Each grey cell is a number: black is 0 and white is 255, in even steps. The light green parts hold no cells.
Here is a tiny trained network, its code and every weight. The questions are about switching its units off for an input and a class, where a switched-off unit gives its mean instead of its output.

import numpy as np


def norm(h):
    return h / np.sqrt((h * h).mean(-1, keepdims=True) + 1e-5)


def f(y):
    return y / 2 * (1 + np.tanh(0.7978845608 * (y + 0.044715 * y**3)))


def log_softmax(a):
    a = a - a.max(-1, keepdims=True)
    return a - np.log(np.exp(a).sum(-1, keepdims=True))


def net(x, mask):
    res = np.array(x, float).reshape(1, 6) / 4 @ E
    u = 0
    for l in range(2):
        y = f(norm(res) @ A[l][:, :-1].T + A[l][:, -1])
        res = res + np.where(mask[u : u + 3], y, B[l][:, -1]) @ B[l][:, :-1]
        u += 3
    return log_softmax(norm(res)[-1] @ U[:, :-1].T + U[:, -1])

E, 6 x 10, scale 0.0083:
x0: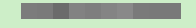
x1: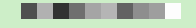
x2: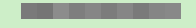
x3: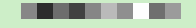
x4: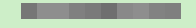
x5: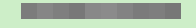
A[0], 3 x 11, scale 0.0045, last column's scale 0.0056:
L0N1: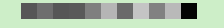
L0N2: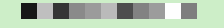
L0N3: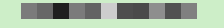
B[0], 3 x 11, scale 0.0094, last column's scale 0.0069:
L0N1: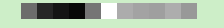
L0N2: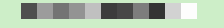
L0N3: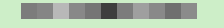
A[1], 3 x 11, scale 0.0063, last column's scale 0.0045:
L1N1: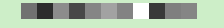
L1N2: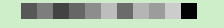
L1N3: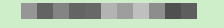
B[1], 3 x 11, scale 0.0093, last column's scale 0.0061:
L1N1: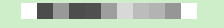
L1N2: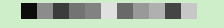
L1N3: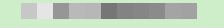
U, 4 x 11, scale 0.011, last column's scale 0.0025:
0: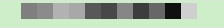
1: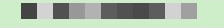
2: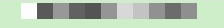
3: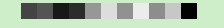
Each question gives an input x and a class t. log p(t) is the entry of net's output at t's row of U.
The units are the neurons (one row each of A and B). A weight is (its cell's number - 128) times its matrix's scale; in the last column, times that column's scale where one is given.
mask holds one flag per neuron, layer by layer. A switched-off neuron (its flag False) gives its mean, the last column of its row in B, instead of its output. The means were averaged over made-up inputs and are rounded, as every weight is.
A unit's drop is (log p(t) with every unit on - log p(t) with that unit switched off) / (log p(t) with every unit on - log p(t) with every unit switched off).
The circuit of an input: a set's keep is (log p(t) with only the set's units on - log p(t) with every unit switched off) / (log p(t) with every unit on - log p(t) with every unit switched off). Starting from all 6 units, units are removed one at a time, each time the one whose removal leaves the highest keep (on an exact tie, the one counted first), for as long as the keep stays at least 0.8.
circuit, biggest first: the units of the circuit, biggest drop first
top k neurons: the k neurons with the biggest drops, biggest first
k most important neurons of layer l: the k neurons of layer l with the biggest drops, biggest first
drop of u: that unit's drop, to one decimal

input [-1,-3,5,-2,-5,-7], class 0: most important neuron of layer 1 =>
L1N1
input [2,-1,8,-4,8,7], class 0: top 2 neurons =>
L0N2, L1N1
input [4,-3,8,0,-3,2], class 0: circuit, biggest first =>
L0N1, L1N1
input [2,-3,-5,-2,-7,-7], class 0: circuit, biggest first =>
L1N1, L0N2
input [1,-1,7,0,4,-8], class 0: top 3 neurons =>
L0N1, L1N1, L0N2
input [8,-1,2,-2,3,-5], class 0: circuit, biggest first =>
L1N1, L0N2
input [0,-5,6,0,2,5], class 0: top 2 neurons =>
L1N1, L0N1
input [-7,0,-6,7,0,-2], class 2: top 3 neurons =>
L1N1, L0N2, L1N3
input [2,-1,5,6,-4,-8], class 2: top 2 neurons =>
L1N1, L0N2
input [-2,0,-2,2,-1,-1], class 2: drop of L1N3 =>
0.1
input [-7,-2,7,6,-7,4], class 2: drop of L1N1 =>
0.0
